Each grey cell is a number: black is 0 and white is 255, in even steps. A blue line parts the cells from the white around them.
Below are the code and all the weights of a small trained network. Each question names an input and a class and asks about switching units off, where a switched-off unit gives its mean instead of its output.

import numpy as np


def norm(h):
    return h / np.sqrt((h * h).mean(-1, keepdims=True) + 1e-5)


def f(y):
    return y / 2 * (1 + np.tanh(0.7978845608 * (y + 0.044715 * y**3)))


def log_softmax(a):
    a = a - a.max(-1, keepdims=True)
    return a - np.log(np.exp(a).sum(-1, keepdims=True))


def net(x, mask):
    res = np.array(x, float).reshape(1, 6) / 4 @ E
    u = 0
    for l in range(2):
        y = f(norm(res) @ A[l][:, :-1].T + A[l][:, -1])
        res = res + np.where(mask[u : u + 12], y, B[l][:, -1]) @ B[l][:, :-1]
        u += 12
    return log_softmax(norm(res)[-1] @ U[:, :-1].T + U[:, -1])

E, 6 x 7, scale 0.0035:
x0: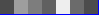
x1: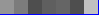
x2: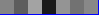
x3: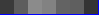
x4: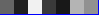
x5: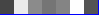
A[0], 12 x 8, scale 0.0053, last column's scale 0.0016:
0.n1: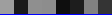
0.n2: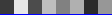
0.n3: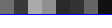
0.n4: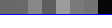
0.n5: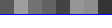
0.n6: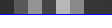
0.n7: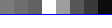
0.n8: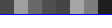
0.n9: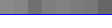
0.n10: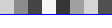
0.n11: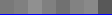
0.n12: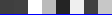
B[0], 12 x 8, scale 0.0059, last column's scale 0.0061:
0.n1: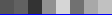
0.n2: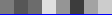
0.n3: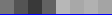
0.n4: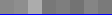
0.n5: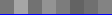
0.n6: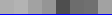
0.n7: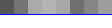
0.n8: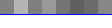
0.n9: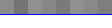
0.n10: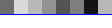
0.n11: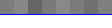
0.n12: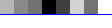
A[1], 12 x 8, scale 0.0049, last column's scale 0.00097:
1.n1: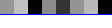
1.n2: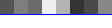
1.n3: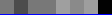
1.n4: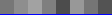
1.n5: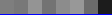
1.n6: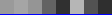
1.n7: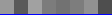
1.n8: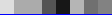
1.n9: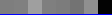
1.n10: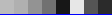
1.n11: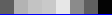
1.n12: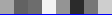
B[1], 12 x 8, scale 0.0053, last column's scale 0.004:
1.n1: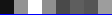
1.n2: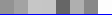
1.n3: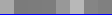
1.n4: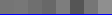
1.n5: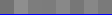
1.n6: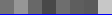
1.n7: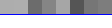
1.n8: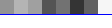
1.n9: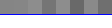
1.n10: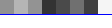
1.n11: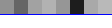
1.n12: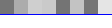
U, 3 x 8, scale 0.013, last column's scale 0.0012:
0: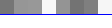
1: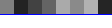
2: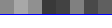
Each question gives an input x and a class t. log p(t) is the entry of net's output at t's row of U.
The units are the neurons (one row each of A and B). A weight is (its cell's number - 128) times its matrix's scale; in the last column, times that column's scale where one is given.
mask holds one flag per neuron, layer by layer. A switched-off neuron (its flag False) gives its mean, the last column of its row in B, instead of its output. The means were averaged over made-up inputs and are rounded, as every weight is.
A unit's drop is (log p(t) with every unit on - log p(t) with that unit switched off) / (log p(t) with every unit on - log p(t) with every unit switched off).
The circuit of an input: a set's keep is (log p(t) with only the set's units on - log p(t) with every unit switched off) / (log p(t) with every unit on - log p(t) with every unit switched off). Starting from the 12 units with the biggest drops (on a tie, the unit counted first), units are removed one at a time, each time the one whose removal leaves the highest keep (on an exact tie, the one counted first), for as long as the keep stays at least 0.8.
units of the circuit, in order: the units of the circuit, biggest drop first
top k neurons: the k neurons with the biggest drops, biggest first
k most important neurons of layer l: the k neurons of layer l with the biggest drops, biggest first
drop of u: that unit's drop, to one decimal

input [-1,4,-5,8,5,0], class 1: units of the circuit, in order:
[0.n1 0.n3]
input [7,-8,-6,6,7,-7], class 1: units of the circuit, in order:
[0.n3 0.n10]
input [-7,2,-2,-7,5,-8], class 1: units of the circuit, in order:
[0.n1]
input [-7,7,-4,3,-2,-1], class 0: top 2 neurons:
[0.n12 0.n1]
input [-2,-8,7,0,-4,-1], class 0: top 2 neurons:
[0.n12 0.n10]
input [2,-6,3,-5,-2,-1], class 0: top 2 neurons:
[0.n12 0.n3]
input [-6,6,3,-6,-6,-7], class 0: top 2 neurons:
[0.n12 0.n10]
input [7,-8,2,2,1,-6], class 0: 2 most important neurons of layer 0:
[0.n12 0.n6]
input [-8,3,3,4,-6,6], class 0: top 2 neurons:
[0.n12 0.n2]
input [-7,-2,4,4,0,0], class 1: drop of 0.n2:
-0.1
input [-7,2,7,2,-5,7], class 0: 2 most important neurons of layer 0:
[0.n12 0.n2]
